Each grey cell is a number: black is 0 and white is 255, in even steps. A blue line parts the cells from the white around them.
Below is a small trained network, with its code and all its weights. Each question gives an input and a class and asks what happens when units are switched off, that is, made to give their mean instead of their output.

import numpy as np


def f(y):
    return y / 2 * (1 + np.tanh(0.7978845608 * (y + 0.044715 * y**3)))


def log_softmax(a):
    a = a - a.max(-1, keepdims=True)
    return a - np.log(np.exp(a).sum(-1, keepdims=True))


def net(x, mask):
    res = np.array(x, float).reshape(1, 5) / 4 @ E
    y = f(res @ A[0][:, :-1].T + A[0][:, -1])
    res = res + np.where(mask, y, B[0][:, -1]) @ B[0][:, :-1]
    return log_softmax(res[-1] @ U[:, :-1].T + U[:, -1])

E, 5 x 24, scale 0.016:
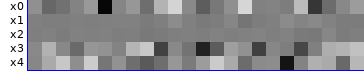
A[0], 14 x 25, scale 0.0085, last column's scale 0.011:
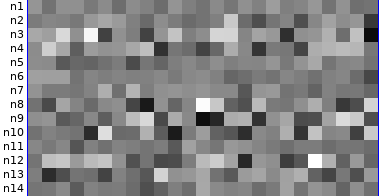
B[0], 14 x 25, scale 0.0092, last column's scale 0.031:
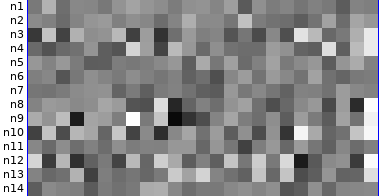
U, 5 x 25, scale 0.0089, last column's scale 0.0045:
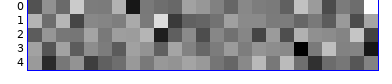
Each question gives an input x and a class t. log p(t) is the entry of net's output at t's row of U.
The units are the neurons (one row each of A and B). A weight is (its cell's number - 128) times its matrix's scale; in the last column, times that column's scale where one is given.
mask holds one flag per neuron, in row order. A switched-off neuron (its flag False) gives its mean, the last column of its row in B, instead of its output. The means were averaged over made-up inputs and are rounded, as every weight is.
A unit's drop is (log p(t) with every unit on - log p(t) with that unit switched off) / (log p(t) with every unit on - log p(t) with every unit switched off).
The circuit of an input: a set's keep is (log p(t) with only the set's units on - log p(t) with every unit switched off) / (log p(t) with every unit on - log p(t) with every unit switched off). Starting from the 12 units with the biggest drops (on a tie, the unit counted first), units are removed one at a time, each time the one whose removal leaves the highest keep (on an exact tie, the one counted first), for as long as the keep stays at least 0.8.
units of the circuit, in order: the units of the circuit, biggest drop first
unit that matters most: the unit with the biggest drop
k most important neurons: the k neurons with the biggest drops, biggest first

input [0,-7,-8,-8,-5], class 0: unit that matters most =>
n12
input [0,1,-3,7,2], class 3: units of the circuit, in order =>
(n4, n10)
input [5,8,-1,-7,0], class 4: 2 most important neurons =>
(n10, n13)
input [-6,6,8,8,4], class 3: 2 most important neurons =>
(n12, n4)
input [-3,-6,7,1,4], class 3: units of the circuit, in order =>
(n12, n9)
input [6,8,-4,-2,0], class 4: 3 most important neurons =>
(n10, n13, n8)
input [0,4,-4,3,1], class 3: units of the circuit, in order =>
(n10, n8)
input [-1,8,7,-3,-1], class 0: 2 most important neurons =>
(n12, n9)
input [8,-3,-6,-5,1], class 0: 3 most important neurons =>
(n12, n3, n4)
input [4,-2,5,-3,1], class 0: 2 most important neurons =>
(n12, n4)
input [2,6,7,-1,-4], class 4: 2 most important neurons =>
(n10, n3)
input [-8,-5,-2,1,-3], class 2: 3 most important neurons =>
(n10, n13, n8)
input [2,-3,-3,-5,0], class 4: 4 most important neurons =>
(n10, n3, n9, n13)
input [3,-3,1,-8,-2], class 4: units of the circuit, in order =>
(n13)
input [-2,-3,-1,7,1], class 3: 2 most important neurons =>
(n4, n3)
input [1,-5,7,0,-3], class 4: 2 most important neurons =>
(n3, n10)
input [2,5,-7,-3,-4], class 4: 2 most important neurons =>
(n10, n3)
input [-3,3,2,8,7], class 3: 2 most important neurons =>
(n12, n4)
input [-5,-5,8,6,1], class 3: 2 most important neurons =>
(n12, n3)
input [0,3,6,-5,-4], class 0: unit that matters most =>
n12
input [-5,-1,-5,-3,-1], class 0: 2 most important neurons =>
(n10, n9)
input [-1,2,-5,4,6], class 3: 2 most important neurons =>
(n12, n10)
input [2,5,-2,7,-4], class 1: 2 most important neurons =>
(n9, n10)
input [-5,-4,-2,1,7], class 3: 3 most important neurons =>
(n12, n9, n4)
